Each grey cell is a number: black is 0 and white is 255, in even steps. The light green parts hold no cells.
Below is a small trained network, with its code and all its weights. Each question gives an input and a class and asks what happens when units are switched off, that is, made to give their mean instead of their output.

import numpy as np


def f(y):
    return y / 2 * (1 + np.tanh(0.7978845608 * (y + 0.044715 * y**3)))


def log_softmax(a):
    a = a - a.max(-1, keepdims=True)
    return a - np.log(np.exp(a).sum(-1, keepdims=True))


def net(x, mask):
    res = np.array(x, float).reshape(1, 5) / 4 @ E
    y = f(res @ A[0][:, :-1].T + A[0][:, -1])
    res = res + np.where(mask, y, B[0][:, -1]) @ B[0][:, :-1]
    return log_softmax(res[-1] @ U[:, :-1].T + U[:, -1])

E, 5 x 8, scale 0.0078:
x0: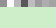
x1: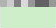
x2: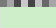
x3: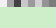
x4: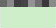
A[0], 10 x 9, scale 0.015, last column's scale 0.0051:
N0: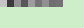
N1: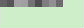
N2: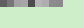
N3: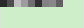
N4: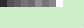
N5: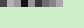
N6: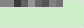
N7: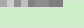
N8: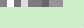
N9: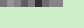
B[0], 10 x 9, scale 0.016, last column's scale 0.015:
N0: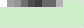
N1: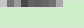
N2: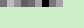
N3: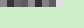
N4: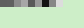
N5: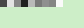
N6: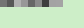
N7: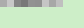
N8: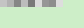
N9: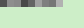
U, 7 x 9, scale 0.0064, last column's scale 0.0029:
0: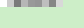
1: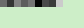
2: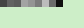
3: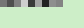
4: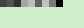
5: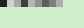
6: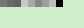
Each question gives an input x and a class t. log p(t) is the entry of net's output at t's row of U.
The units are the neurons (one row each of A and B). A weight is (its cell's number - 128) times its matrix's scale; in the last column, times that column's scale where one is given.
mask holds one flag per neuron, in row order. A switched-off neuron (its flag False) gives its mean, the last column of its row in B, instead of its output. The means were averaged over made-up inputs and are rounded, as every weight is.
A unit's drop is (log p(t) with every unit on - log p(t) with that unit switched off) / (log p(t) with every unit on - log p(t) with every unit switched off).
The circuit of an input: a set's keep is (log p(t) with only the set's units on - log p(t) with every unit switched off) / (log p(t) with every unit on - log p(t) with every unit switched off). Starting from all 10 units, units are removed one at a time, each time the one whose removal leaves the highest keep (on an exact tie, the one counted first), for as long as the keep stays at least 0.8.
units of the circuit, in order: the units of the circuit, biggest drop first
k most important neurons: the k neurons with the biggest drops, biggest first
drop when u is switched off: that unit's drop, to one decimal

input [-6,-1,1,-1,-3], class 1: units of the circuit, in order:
[N8]
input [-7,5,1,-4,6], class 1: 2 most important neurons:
[N8, N3]
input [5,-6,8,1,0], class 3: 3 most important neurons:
[N5, N2, N0]
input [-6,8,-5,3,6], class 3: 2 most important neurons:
[N5, N6]
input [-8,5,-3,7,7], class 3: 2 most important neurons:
[N6, N5]
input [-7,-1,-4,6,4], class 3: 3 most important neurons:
[N3, N5, N6]
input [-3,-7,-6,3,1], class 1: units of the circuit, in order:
[N8, N0]
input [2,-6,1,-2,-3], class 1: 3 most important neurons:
[N8, N7, N9]
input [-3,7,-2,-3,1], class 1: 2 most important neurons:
[N5, N7]
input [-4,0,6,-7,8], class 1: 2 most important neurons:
[N3, N8]
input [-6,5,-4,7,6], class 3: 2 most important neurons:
[N6, N5]
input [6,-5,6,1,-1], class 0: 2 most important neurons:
[N5, N4]
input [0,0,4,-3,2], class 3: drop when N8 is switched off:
-0.1
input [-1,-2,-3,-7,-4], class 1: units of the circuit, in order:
[N3]
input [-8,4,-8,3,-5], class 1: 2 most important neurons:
[N8, N7]
